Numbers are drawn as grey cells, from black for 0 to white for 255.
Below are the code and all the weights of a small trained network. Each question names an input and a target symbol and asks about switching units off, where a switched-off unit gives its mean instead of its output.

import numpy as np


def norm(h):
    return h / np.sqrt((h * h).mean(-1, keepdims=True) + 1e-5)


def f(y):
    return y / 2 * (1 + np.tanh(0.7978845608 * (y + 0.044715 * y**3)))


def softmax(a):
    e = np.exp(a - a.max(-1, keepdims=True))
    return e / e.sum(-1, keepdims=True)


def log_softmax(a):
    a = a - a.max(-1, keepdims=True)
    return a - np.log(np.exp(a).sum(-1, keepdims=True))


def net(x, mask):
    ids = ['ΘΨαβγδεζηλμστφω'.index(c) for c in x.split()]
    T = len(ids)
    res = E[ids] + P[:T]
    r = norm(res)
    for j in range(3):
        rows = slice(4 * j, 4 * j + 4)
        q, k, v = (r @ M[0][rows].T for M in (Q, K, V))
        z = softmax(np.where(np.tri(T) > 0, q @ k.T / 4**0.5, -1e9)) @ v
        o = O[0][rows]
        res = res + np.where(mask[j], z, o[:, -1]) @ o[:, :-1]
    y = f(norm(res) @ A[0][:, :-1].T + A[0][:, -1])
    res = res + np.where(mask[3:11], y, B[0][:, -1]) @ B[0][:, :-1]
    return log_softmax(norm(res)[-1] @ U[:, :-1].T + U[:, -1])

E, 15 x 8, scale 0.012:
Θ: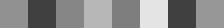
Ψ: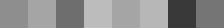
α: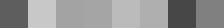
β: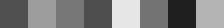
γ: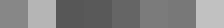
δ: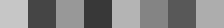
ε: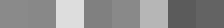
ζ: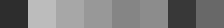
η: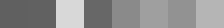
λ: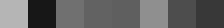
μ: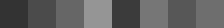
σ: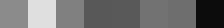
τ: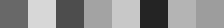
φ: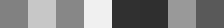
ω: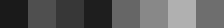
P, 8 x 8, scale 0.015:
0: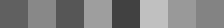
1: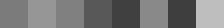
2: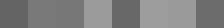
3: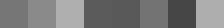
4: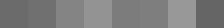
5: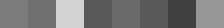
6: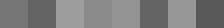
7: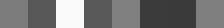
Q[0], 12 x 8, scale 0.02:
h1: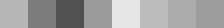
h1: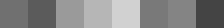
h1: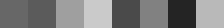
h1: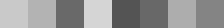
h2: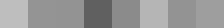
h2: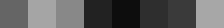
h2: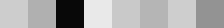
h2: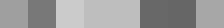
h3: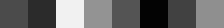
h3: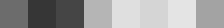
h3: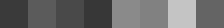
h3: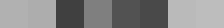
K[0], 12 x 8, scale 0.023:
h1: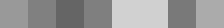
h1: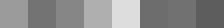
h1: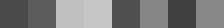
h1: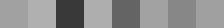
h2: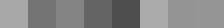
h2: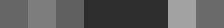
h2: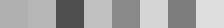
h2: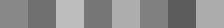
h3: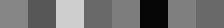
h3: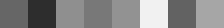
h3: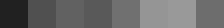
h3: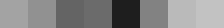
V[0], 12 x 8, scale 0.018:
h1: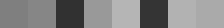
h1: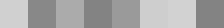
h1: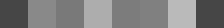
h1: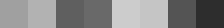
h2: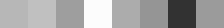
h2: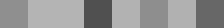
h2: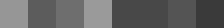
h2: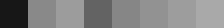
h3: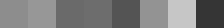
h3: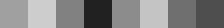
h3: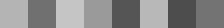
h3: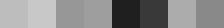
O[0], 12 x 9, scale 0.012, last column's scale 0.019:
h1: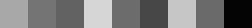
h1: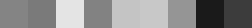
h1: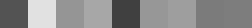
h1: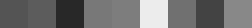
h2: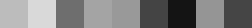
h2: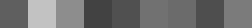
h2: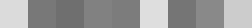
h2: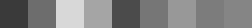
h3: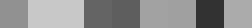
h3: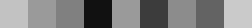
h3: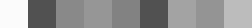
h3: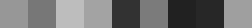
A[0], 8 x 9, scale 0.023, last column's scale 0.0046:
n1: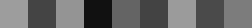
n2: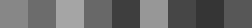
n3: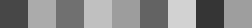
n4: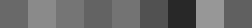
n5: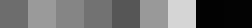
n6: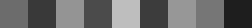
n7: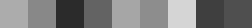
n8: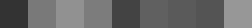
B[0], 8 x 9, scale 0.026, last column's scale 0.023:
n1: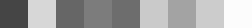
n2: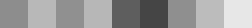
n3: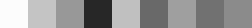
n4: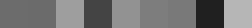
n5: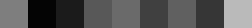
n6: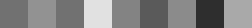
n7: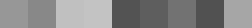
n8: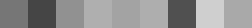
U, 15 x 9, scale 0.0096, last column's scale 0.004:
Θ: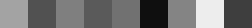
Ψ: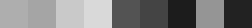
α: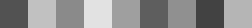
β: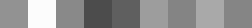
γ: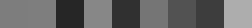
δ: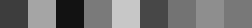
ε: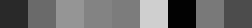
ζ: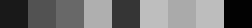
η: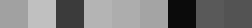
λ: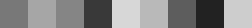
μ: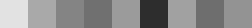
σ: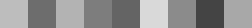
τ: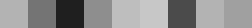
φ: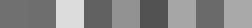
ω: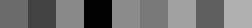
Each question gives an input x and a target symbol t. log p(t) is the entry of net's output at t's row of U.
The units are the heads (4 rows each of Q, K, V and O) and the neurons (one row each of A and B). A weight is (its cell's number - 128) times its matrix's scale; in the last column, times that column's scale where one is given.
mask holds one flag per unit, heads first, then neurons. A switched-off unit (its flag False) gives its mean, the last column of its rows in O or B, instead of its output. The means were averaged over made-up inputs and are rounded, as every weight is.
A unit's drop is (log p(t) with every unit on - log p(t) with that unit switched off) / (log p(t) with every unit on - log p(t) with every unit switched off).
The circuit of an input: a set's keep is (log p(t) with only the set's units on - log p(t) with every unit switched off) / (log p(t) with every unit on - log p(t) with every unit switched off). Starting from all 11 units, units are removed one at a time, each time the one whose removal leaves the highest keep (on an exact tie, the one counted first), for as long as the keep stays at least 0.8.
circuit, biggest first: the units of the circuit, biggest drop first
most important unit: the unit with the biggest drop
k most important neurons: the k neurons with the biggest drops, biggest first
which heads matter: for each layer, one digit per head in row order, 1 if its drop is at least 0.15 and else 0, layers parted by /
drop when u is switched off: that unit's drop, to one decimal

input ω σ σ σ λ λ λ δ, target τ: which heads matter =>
011
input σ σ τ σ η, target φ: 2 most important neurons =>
[n3 n1]
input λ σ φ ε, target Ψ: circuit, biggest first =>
[h3 n2]
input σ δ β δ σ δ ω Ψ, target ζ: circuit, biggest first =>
[h2]
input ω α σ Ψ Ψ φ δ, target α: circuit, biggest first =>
[n6 h1]
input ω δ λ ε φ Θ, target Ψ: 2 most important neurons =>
[n2 n1]
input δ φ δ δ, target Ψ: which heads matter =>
001
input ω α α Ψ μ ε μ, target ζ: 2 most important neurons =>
[n2 n1]
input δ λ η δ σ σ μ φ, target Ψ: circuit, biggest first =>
[h3 n1]
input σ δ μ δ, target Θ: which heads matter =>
101
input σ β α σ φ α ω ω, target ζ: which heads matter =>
010
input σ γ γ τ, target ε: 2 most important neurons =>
[n8 n4]
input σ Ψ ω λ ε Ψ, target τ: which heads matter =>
001
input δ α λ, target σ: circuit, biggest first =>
[h2 n7 n2]
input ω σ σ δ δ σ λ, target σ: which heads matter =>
011
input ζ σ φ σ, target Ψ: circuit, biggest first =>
[h3 n2]
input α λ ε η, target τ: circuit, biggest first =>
[h2]
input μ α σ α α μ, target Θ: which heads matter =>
101
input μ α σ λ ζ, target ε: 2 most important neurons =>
[n2 n1]
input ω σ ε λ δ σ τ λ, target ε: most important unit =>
h3
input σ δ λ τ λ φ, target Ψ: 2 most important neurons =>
[n5 n1]
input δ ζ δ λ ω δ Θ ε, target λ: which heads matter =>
011
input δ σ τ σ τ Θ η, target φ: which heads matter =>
111
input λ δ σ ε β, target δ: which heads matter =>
011
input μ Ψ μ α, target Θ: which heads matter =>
101
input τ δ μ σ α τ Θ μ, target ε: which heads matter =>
001
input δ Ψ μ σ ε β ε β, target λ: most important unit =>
h3
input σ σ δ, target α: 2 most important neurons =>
[n6 n7]
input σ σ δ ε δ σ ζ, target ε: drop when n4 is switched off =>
0.1
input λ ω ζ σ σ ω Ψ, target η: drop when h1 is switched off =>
0.3
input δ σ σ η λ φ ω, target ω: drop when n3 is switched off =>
0.3
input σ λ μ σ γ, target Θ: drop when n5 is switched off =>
0.2
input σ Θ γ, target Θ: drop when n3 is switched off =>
0.4
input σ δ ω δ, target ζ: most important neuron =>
[n1]
